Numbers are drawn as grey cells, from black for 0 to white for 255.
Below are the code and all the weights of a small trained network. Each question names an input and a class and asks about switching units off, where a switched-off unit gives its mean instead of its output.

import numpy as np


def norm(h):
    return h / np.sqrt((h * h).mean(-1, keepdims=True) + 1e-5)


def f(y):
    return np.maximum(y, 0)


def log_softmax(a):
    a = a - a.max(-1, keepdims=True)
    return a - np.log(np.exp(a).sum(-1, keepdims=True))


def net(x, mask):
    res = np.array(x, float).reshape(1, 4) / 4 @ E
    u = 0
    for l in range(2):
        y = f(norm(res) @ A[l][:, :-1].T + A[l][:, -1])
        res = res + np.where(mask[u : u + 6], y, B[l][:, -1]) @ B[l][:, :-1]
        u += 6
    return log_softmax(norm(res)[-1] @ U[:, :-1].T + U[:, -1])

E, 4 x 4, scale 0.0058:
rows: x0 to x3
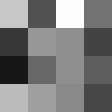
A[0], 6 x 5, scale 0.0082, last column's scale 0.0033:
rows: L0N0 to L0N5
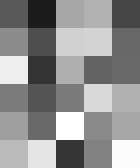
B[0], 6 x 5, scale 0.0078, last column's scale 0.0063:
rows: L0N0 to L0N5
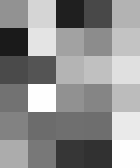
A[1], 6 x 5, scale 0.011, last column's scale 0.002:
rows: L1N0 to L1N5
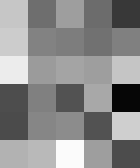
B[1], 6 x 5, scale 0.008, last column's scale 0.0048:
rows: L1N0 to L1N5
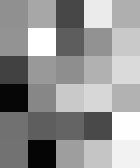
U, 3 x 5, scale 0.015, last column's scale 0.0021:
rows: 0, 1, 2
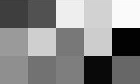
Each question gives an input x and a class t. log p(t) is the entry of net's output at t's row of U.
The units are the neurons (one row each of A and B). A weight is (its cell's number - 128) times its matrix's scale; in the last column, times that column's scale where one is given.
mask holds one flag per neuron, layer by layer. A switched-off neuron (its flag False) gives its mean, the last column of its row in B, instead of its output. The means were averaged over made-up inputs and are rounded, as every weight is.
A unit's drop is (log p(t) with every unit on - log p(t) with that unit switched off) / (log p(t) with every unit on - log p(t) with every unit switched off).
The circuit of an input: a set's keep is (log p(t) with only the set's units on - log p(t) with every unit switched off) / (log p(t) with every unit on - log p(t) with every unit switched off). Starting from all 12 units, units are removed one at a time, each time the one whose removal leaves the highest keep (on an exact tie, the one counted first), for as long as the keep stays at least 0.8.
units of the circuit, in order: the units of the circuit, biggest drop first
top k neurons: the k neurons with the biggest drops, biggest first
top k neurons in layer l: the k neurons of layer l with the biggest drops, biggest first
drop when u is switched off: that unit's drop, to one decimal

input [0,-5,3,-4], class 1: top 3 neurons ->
[L0N0; L0N3; L0N2]
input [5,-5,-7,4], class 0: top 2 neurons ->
[L0N2; L1N5]
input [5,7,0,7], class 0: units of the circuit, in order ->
[L0N5]
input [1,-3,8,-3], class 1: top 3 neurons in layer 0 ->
[L0N0; L0N5; L0N2]
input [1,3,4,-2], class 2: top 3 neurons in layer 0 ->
[L0N2; L0N1; L0N0]
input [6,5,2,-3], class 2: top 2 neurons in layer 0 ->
[L0N0; L0N4]
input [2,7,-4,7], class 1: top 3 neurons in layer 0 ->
[L0N1; L0N0; L0N2]
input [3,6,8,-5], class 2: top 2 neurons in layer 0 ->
[L0N2; L0N0]
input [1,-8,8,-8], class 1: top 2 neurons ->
[L0N0; L0N3]
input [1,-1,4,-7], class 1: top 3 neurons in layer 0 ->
[L0N0; L0N3; L0N2]
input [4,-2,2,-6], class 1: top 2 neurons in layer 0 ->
[L0N0; L0N3]
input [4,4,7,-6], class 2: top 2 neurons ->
[L0N2; L0N0]
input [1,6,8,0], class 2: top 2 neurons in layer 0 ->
[L0N2; L0N1]
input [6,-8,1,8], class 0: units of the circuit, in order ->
[L0N2]
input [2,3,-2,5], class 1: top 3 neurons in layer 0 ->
[L0N1; L0N3; L0N4]
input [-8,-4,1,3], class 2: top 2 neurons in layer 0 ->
[L0N5; L0N2]
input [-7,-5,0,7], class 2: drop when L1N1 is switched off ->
-0.1
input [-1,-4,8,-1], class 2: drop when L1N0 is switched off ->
0.2
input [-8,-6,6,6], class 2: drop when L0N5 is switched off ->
0.2
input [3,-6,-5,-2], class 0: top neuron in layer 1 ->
[L1N5]
